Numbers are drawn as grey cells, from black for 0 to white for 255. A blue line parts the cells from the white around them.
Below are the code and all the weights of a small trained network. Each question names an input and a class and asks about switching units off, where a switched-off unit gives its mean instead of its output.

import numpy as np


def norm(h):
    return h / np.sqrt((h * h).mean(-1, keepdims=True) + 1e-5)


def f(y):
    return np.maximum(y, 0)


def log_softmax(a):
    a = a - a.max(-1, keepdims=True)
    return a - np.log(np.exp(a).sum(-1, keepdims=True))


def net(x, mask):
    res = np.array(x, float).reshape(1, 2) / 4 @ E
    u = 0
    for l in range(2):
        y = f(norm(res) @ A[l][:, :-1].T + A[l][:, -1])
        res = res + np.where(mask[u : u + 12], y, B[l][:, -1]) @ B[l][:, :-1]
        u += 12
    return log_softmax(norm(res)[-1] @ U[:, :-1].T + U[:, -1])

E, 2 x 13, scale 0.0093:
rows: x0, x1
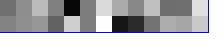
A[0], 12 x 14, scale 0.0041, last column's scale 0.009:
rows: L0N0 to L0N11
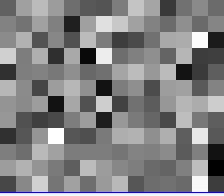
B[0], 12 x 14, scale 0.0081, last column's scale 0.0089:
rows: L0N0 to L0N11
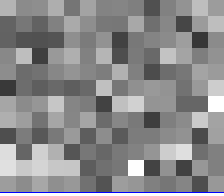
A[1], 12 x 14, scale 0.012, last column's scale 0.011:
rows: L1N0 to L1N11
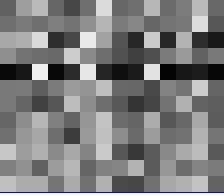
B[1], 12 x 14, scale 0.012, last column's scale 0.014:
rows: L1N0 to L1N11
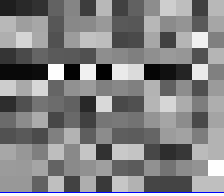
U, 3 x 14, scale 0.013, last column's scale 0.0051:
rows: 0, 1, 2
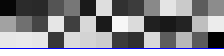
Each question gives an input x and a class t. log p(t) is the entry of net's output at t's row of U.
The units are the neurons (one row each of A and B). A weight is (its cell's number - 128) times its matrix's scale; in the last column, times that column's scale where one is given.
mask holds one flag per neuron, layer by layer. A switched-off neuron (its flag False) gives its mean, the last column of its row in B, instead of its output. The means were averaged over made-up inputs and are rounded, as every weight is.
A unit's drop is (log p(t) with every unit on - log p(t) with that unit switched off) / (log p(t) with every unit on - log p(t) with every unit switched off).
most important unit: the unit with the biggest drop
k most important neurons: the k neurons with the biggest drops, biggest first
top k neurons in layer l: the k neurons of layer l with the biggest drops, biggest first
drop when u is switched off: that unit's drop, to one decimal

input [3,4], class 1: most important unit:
L0N5
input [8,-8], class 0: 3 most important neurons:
L0N6, L1N11, L1N9
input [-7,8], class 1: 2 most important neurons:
L1N11, L1N9
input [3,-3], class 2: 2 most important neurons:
L0N1, L0N6
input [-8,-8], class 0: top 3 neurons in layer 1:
L1N11, L1N9, L1N6
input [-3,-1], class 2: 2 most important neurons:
L0N5, L1N5
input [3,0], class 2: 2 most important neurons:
L0N1, L0N5
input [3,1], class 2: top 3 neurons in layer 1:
L1N11, L1N9, L1N0
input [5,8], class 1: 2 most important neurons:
L1N9, L1N11
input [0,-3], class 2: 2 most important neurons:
L0N6, L1N11
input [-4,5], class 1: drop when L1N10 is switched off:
0.0
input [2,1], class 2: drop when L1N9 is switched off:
0.1
